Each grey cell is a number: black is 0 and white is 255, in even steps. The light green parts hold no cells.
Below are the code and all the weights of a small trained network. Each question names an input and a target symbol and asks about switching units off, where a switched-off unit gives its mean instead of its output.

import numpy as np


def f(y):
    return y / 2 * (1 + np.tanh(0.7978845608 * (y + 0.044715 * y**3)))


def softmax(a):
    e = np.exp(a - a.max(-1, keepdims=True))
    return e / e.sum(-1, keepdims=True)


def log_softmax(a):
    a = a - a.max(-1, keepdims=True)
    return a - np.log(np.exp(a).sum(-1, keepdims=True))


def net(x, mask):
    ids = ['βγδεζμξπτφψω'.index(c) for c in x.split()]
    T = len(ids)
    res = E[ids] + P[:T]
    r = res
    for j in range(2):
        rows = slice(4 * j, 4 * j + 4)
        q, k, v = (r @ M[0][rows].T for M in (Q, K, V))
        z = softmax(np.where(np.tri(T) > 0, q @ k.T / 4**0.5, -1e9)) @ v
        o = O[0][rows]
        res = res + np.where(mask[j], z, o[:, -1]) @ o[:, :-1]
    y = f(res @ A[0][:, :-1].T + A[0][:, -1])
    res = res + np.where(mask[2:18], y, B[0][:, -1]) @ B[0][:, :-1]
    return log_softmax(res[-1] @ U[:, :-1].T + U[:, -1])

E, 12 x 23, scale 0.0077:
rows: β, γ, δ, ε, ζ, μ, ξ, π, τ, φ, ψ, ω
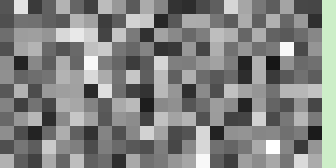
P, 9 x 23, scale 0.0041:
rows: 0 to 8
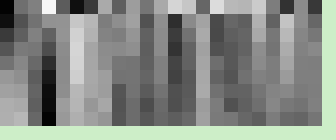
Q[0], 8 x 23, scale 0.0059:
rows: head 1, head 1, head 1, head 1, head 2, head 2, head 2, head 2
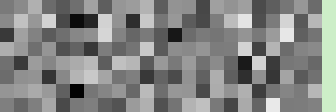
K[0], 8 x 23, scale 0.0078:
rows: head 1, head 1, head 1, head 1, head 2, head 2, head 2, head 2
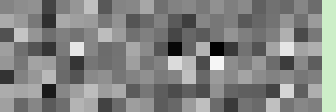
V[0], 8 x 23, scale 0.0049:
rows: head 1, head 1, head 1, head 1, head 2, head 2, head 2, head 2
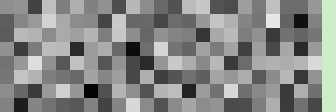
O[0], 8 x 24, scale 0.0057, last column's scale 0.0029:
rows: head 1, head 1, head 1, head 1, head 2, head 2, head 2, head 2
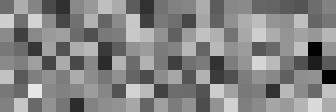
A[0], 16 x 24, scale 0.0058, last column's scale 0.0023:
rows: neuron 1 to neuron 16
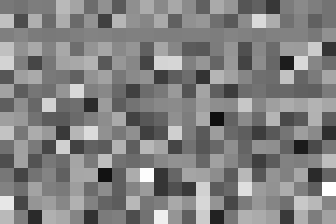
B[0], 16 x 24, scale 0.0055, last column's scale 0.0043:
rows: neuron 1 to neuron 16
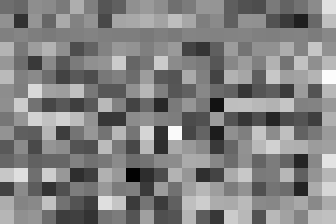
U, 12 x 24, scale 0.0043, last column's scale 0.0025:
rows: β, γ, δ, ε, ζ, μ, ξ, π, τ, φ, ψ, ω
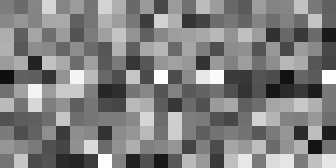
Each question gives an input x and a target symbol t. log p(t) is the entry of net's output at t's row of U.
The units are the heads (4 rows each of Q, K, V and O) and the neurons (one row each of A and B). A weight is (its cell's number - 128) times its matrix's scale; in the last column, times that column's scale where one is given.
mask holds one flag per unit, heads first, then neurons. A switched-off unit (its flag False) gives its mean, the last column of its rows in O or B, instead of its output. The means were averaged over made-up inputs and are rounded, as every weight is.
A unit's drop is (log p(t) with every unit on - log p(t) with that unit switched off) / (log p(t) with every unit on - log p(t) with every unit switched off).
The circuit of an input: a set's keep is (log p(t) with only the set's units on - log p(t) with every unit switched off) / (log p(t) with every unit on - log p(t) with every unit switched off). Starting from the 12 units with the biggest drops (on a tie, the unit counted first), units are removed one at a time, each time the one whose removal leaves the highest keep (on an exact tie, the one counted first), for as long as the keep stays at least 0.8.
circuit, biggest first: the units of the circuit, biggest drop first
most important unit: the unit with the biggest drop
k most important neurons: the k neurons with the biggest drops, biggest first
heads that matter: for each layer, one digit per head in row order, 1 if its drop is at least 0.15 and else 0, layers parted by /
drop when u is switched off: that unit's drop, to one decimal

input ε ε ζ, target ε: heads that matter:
01
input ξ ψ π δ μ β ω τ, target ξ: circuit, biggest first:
(head 2; neuron 7)
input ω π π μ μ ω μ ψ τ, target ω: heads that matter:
11
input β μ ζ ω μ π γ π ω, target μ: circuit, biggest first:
(head 1; neuron 13; neuron 6)
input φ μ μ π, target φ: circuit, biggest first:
(head 2; neuron 10; head 1; neuron 12)
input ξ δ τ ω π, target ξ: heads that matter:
01
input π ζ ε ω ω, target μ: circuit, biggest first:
(head 1; neuron 6; neuron 13)
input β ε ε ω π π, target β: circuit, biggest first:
(head 2; neuron 15; neuron 10; head 1)
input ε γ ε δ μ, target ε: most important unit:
head 2
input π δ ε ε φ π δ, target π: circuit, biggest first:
(head 2; head 1; neuron 6)
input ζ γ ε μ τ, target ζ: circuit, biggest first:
(head 1; neuron 13)
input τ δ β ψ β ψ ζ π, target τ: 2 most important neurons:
(neuron 11; neuron 2)
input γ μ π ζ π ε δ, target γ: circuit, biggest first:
(head 1; head 2; neuron 4; neuron 9)
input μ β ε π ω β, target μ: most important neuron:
(neuron 13)
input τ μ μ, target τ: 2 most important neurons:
(neuron 11; neuron 2)
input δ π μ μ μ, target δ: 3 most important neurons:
(neuron 2; neuron 13; neuron 15)
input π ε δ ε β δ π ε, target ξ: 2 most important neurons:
(neuron 9; neuron 7)
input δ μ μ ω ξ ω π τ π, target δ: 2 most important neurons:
(neuron 2; neuron 13)
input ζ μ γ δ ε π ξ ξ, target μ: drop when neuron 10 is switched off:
0.1
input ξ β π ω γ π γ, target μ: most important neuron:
(neuron 16)
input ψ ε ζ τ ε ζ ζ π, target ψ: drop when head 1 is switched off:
0.8
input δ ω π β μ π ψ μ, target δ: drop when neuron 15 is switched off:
0.2
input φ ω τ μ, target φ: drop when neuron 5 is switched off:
0.0
